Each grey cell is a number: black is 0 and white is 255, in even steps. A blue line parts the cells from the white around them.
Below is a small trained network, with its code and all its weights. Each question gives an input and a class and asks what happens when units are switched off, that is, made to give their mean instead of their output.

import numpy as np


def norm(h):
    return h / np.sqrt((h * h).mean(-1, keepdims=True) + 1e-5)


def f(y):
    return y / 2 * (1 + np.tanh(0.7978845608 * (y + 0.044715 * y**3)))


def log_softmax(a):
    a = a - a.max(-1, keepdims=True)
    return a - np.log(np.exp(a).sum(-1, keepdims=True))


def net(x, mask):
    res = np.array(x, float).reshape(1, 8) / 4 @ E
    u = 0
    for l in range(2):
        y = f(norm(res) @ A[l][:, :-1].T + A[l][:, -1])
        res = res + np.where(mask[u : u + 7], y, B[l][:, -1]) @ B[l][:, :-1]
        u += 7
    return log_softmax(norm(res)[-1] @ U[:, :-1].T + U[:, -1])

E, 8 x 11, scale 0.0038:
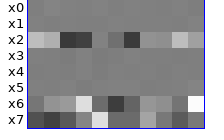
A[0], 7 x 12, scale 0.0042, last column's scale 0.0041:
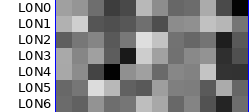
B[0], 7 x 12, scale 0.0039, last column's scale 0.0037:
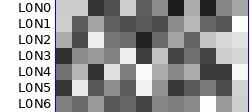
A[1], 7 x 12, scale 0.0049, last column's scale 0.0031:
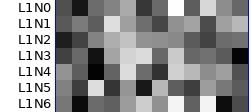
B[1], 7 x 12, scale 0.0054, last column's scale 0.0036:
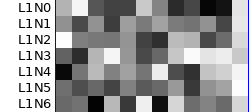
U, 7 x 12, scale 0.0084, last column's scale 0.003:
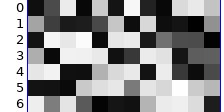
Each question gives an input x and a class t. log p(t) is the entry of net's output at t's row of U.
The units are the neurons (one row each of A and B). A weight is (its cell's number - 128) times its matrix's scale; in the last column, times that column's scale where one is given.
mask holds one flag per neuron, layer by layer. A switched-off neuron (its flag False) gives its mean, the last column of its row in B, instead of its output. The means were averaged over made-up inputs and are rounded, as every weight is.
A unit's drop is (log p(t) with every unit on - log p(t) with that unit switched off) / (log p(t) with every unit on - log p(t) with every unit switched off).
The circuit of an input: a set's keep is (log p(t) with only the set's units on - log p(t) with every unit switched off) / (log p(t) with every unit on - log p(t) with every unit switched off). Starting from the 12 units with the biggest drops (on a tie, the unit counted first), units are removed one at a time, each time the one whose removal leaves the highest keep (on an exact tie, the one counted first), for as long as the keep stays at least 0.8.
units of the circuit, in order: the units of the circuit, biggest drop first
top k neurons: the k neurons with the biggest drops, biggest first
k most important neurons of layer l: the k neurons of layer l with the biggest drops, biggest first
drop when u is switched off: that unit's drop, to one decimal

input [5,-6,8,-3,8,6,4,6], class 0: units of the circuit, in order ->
L1N4
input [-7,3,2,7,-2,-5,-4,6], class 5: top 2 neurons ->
L1N3, L0N4
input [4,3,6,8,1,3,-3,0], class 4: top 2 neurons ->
L0N1, L0N0
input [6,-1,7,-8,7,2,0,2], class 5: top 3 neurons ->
L0N4, L0N3, L0N2
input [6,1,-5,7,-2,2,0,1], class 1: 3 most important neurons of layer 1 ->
L1N4, L1N3, L1N2
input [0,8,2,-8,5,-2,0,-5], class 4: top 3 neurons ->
L0N2, L1N3, L0N6
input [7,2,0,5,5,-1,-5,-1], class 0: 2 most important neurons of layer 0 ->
L0N2, L0N6
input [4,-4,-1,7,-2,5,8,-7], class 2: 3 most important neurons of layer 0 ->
L0N5, L0N2, L0N6
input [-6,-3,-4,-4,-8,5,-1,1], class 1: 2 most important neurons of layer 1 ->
L1N0, L1N4
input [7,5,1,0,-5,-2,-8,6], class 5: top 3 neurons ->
L0N4, L1N3, L0N1
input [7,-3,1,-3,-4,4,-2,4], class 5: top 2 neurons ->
L1N3, L0N4
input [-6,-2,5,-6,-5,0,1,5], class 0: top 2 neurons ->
L1N4, L0N5
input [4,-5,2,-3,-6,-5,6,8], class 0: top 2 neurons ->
L1N4, L0N4
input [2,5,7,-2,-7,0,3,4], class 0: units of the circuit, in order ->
L1N4
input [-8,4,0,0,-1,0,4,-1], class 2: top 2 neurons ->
L0N5, L1N2
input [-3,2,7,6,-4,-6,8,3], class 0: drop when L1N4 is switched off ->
0.7
